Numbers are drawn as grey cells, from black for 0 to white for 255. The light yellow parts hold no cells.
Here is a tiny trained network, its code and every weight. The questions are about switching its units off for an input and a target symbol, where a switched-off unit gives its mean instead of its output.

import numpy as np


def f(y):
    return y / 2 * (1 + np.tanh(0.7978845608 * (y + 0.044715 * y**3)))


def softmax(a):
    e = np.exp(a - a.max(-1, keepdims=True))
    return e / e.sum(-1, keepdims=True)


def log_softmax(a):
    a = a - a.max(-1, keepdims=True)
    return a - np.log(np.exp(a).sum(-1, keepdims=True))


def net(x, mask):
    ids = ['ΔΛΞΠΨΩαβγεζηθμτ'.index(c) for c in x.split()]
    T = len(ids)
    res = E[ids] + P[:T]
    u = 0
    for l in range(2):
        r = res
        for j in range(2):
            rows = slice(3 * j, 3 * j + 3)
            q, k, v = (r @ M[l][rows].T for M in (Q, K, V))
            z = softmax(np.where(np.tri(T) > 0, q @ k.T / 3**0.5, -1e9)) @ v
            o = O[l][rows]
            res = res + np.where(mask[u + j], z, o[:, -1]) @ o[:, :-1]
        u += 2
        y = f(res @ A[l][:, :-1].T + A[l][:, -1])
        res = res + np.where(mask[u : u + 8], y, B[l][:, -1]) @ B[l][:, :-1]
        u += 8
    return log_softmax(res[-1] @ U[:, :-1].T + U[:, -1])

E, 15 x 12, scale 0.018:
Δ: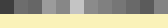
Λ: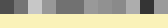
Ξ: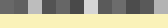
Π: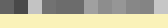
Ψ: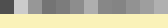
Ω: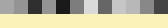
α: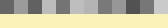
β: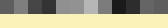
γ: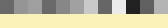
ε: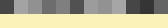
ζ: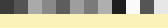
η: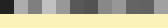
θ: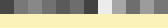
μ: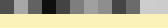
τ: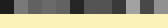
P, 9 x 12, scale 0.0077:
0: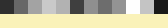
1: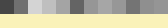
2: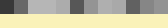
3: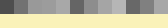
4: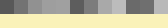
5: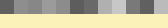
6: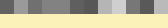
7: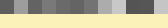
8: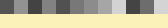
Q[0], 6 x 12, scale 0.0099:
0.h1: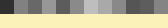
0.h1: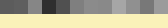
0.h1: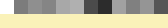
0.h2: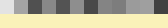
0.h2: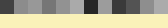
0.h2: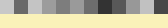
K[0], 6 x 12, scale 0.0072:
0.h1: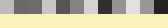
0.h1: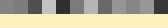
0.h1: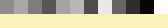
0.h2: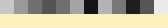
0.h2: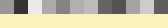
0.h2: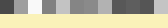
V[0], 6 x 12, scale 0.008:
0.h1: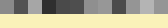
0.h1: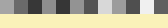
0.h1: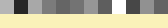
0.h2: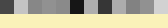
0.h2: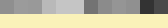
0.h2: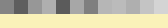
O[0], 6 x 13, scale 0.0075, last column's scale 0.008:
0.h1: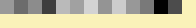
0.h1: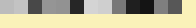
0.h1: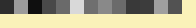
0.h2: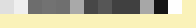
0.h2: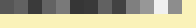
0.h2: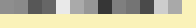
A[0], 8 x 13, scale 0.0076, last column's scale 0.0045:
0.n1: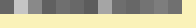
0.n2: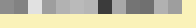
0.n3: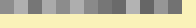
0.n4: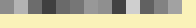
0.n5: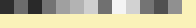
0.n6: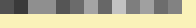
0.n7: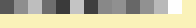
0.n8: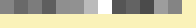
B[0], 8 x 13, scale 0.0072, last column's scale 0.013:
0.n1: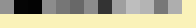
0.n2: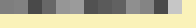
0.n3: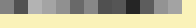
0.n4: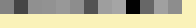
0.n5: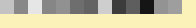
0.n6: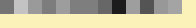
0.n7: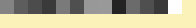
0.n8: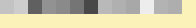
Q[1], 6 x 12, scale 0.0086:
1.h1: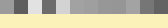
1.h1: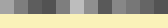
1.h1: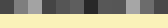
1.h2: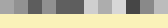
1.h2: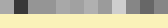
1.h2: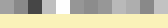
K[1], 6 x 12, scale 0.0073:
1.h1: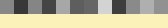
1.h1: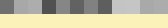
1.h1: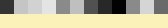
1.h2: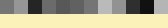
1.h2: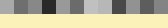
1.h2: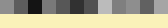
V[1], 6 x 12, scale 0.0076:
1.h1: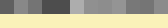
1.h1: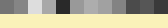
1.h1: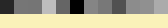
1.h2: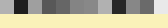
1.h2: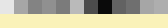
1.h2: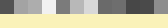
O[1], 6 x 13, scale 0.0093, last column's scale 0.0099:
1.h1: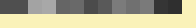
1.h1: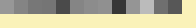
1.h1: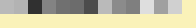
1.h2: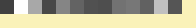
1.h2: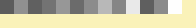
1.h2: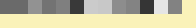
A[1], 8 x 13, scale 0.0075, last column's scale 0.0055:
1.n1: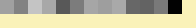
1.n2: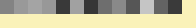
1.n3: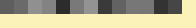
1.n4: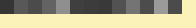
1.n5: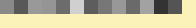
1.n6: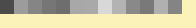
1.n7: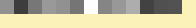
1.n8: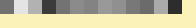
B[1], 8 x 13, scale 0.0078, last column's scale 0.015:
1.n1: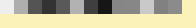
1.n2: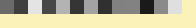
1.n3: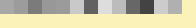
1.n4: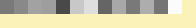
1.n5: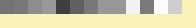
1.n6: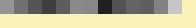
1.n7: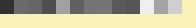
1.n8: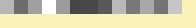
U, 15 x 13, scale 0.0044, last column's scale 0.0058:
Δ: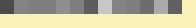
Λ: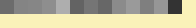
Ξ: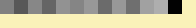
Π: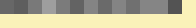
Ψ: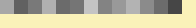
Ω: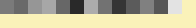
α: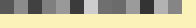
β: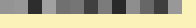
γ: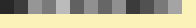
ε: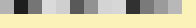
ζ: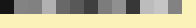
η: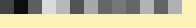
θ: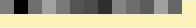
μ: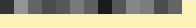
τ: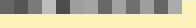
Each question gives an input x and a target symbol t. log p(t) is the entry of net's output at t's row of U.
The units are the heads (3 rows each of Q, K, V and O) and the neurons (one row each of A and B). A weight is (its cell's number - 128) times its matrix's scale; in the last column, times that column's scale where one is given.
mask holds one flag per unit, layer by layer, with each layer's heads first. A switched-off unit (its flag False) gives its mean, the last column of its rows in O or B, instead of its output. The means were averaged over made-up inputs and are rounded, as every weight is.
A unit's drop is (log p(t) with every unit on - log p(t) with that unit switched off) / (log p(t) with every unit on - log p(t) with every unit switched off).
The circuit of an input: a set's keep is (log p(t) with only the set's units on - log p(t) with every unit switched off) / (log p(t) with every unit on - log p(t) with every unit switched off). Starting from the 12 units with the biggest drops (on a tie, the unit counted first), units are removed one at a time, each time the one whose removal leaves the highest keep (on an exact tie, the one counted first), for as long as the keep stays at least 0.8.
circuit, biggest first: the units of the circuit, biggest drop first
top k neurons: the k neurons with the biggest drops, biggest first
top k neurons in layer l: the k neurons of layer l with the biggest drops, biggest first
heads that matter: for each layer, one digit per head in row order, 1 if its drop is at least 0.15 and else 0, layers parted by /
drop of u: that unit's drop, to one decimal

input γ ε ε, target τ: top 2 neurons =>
(1.n4, 0.n7)
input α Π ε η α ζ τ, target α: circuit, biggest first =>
(1.h2, 0.h2)
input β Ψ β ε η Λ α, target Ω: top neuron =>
(0.n6)
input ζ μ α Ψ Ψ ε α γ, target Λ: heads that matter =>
11 / 01
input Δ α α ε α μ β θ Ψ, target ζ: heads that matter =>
01 / 11
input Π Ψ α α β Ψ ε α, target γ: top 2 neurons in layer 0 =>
(0.n5, 0.n2)
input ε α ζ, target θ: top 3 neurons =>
(0.n7, 1.n2, 1.n5)
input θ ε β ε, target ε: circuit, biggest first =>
(0.h1, 1.h2)
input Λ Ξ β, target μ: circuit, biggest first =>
(0.h1, 1.h2)
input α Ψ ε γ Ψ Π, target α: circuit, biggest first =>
(1.h2, 0.h2, 0.h1)
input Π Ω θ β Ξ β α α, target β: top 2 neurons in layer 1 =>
(1.n2, 1.n4)
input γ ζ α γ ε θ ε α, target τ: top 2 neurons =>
(1.n4, 0.n7)
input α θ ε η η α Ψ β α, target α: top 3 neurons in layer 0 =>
(0.n7, 0.n8, 0.n3)
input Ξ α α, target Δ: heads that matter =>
11 / 10
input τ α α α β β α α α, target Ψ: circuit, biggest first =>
(0.h1, 0.h2, 1.h2, 1.n5)
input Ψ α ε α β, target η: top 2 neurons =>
(1.n7, 0.n7)
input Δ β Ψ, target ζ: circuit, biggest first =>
(0.h2, 1.h2, 1.h1)
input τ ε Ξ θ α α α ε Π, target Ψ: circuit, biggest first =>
(0.h2, 0.h1, 1.h2, 1.n5)
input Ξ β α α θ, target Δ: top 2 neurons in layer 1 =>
(1.n3, 1.n5)
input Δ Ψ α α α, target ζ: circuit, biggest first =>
(0.h2, 1.h2, 1.h1)
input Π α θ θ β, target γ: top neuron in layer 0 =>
(0.n5)
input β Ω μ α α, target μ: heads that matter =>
10 / 11
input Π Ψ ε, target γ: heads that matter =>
11 / 10
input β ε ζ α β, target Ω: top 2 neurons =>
(0.n6, 1.n2)
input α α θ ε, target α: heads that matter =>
11 / 01
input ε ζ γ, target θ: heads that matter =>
11 / 01
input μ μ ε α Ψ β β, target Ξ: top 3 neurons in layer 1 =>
(1.n7, 1.n1, 1.n3)
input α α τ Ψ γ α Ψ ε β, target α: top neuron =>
(0.n3)
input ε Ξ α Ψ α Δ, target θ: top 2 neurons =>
(1.n2, 0.n7)
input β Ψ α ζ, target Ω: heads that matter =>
01 / 11
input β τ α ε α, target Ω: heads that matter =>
01 / 11
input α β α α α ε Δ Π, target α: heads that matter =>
01 / 01
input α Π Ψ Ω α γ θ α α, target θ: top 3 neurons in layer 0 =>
(0.n8, 0.n1, 0.n7)
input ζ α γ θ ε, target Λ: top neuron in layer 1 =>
(1.n8)
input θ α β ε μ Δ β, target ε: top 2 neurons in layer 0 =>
(0.n8, 0.n7)
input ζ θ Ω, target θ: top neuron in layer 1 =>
(1.n8)
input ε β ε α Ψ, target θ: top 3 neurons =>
(1.n2, 0.n7, 1.n5)
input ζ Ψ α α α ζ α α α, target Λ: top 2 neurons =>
(1.n8, 0.n5)
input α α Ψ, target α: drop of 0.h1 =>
0.1
